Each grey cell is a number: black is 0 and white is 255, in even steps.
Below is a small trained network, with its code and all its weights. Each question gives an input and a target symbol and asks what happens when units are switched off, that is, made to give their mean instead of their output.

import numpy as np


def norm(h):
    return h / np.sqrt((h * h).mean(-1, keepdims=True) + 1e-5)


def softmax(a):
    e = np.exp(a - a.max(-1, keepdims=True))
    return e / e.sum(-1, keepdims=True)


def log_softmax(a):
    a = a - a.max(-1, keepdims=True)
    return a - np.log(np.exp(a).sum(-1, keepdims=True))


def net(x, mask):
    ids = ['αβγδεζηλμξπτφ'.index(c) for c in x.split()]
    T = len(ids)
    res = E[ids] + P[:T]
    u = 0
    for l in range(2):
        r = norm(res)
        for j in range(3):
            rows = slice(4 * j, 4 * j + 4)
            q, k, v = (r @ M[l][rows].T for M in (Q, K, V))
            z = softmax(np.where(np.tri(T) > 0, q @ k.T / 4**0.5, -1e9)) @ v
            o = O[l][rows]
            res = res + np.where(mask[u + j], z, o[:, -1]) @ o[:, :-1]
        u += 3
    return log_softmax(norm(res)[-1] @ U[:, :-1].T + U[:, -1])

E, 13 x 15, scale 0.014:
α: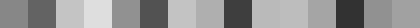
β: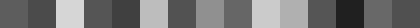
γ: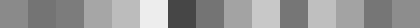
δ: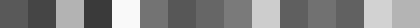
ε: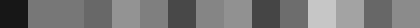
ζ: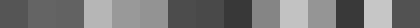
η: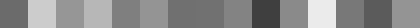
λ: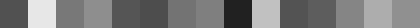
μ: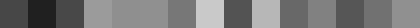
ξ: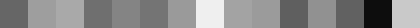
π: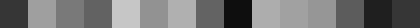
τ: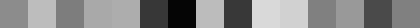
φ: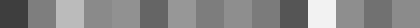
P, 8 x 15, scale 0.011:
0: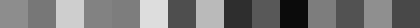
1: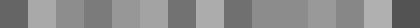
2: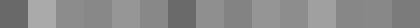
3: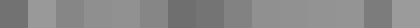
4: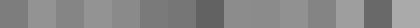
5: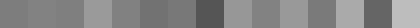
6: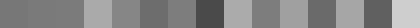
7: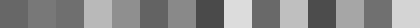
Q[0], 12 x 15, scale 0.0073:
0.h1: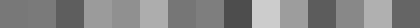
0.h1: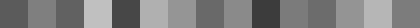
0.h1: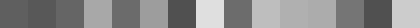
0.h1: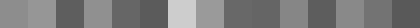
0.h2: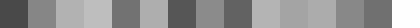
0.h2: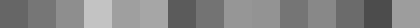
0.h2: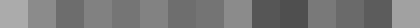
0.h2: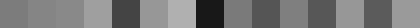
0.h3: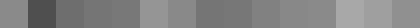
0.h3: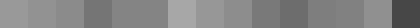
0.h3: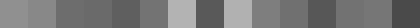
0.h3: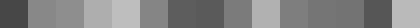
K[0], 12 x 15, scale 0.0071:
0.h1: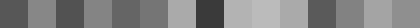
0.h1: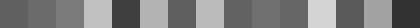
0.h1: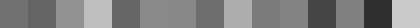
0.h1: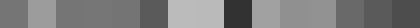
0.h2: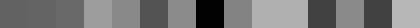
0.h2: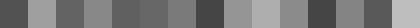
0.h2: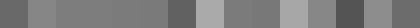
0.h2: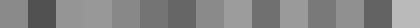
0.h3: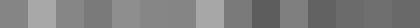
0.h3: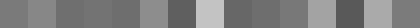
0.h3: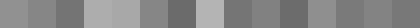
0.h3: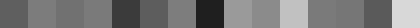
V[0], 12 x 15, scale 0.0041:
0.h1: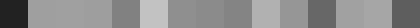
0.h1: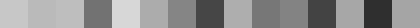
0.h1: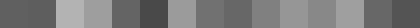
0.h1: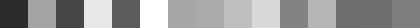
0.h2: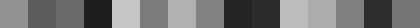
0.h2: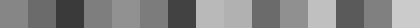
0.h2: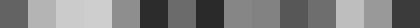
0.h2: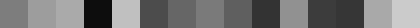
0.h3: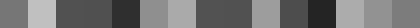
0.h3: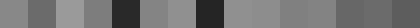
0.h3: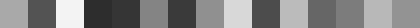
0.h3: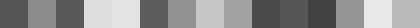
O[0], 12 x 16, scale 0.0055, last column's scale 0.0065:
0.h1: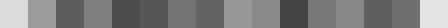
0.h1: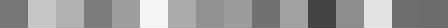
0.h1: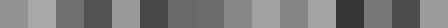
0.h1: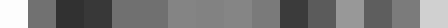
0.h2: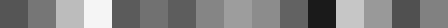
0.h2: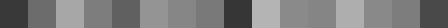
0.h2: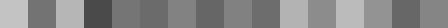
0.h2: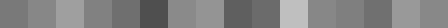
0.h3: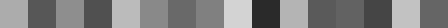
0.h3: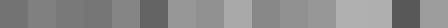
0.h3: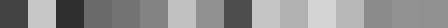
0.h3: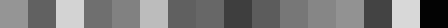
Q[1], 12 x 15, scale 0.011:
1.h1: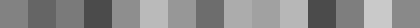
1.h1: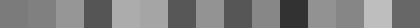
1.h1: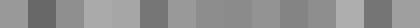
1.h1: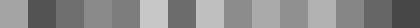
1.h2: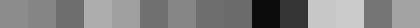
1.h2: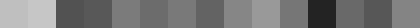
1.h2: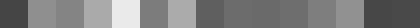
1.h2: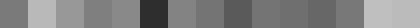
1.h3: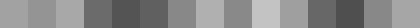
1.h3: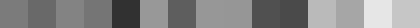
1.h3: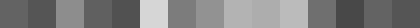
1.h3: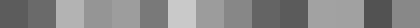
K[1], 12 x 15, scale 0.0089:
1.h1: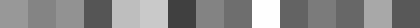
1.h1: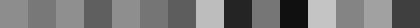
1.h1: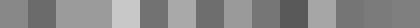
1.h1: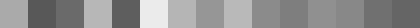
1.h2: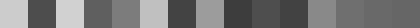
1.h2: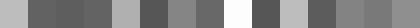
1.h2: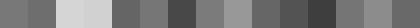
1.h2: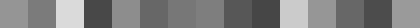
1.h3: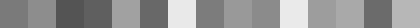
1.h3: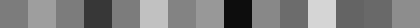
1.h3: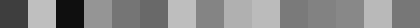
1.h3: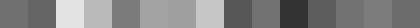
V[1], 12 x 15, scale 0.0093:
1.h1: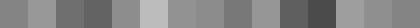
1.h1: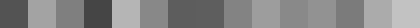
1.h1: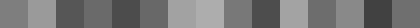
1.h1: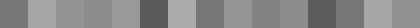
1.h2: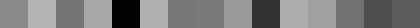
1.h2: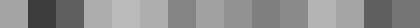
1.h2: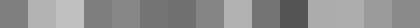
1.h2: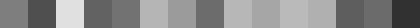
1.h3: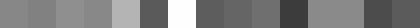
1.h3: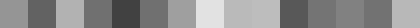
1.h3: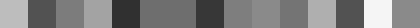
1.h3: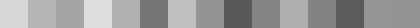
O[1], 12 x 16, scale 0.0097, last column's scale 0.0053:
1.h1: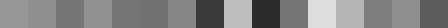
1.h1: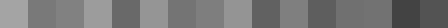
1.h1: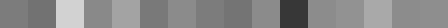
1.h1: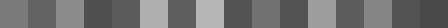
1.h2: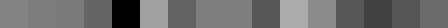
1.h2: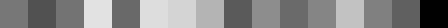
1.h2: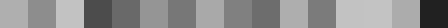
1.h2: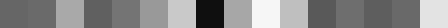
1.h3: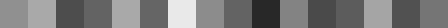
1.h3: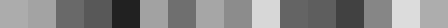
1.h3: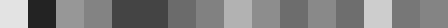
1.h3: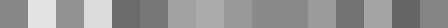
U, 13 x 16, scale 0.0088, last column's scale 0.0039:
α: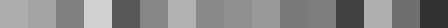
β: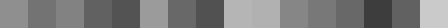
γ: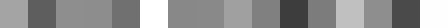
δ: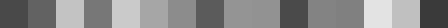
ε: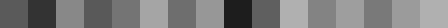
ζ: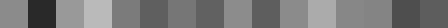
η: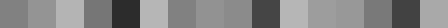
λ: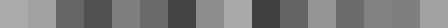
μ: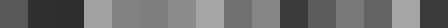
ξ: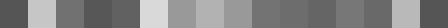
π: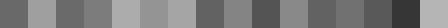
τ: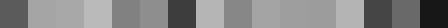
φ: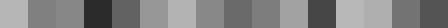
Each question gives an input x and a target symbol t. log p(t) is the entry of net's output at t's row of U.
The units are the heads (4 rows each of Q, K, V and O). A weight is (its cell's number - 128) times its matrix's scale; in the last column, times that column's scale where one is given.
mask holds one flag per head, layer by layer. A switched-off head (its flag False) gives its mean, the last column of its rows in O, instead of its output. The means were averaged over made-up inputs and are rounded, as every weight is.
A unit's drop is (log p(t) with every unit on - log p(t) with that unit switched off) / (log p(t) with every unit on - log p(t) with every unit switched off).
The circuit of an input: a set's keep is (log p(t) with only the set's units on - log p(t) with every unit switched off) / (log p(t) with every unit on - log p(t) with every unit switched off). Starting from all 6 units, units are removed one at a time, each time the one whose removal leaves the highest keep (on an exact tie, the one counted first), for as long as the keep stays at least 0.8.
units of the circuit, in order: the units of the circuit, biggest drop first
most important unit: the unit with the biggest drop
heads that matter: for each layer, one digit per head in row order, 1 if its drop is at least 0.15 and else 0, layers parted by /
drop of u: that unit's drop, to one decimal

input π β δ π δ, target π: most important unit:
1.h1
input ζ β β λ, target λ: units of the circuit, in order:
[0.h3, 0.h2, 1.h2]
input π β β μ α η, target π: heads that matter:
000 / 001
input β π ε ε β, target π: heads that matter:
001 / 001
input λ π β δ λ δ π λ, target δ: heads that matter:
010 / 010
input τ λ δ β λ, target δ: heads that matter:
000 / 010
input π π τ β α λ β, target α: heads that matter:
001 / 001
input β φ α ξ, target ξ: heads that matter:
100 / 001
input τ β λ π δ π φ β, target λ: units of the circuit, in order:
[0.h3, 1.h2]
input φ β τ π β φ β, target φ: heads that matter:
000 / 010
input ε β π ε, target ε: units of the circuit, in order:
[1.h3, 1.h2]
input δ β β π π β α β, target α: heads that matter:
000 / 001
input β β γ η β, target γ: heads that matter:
001 / 010
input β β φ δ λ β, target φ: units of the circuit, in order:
[0.h3, 1.h2]
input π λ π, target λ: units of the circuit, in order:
[1.h2]
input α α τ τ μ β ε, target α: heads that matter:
000 / 001
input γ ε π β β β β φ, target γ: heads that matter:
000 / 010
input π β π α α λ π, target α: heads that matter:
010 / 001
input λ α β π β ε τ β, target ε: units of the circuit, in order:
[1.h3, 1.h2]
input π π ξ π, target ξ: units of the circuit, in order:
[1.h3]
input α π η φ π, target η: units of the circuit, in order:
[1.h2, 0.h2]
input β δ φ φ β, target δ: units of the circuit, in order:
[1.h2, 0.h3]
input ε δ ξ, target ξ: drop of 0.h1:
0.1
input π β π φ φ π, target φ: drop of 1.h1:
0.0
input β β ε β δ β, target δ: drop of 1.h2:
0.7
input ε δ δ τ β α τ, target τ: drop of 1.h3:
0.5
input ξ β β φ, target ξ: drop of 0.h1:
0.0
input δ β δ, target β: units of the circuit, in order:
[1.h1]
